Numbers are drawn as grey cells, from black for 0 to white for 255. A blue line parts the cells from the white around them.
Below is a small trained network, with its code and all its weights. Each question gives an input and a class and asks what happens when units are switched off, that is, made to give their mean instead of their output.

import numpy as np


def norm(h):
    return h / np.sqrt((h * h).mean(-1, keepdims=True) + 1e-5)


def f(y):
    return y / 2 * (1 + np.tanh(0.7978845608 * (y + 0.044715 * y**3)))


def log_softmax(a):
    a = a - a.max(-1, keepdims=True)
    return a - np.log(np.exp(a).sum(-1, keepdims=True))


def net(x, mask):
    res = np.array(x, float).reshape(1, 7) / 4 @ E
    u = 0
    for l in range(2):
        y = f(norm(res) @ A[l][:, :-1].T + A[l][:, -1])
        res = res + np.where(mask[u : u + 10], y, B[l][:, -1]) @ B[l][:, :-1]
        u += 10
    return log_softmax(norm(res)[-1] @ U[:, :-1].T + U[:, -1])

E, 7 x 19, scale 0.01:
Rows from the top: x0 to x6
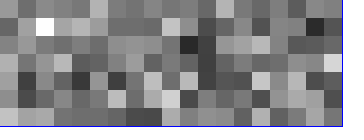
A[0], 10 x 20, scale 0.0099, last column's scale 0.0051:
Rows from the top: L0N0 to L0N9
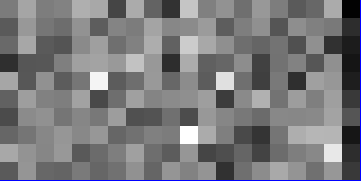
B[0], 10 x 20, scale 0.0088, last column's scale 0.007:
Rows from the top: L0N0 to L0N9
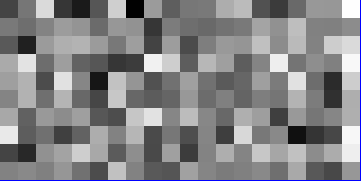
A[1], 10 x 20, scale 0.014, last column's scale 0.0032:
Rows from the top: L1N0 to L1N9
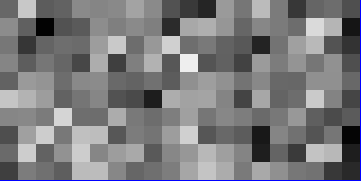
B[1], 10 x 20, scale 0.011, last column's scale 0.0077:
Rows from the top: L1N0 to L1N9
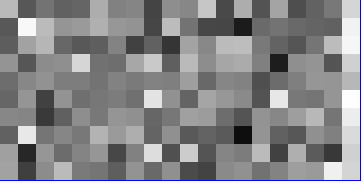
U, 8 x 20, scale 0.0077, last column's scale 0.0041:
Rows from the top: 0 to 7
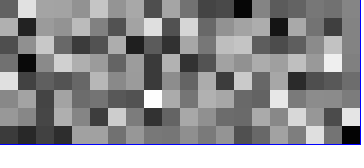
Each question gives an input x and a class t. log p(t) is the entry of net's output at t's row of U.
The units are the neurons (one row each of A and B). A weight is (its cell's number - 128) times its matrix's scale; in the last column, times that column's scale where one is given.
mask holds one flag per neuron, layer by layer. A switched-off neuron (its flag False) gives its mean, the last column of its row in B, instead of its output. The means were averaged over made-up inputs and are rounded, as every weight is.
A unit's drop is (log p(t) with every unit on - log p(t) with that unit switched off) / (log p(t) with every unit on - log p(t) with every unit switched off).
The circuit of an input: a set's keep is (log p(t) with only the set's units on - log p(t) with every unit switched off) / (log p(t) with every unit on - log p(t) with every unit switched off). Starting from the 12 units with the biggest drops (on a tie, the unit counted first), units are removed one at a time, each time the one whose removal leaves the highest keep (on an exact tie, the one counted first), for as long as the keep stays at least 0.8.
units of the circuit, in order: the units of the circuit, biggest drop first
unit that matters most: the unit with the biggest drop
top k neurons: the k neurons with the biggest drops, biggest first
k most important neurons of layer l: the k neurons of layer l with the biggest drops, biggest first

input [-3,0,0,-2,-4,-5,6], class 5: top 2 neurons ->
[L1N5 L1N2]
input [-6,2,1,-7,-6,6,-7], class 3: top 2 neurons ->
[L1N9 L0N0]
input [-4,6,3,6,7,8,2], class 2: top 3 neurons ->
[L1N2 L0N6 L1N8]
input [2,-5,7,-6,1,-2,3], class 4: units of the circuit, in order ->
[L1N0]
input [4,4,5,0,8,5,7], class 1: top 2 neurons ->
[L1N3 L0N3]
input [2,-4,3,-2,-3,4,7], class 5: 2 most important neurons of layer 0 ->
[L0N0 L0N7]
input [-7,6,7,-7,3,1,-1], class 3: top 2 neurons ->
[L1N9 L0N7]
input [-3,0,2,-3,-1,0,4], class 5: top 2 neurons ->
[L1N5 L0N8]
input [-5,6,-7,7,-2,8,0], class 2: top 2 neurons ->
[L1N2 L1N1]
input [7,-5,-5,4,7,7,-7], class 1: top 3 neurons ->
[L1N3 L0N0 L1N5]
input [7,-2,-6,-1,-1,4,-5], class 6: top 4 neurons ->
[L0N4 L1N6 L1N0 L1N5]
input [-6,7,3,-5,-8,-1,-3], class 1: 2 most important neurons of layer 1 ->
[L1N8 L1N1]
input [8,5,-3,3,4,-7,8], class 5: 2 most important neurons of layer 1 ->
[L1N5 L1N2]
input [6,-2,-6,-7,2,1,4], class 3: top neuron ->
[L0N2]
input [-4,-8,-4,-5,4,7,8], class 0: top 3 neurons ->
[L1N1 L0N3 L0N0]
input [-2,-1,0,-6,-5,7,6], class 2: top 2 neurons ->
[L1N2 L0N3]
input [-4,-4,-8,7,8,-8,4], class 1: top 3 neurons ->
[L1N3 L1N2 L0N2]
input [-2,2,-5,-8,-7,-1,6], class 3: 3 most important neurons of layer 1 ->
[L1N9 L1N3 L1N5]
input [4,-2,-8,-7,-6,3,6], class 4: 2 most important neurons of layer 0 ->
[L0N7 L0N8]
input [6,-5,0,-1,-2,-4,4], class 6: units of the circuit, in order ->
[L0N4]
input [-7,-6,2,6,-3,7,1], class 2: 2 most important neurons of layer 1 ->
[L1N2 L1N7]
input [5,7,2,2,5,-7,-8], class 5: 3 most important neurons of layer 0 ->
[L0N3 L0N0 L0N4]
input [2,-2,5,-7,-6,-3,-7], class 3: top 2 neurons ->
[L0N2 L1N9]
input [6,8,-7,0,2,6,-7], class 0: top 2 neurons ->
[L1N7 L0N0]
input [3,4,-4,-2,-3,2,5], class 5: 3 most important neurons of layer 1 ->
[L1N5 L1N1 L1N0]
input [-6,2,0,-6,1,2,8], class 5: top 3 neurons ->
[L1N5 L0N8 L0N4]
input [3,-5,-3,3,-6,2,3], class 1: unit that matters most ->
L1N8
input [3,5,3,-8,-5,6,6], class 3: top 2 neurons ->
[L1N9 L0N0]
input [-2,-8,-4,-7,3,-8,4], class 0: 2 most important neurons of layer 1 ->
[L1N1 L1N2]
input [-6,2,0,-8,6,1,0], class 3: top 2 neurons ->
[L1N9 L0N2]
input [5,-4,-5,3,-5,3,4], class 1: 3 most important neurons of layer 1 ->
[L1N8 L1N0 L1N7]
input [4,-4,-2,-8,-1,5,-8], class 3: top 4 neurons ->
[L0N2 L1N9 L1N5 L0N0]
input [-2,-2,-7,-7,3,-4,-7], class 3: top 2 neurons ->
[L0N2 L1N9]
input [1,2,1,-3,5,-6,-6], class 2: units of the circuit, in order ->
[L0N0]
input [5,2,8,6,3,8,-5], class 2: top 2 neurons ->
[L1N2 L0N7]
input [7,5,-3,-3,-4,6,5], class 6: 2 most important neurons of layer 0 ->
[L0N4 L0N0]
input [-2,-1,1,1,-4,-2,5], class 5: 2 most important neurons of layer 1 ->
[L1N5 L1N3]
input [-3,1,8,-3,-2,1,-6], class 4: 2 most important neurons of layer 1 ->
[L1N0 L1N5]
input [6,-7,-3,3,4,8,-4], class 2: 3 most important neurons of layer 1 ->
[L1N2 L1N7 L1N3]
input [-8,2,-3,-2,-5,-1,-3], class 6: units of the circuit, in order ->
[L0N5]
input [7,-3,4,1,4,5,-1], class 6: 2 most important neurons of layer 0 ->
[L0N4 L0N0]
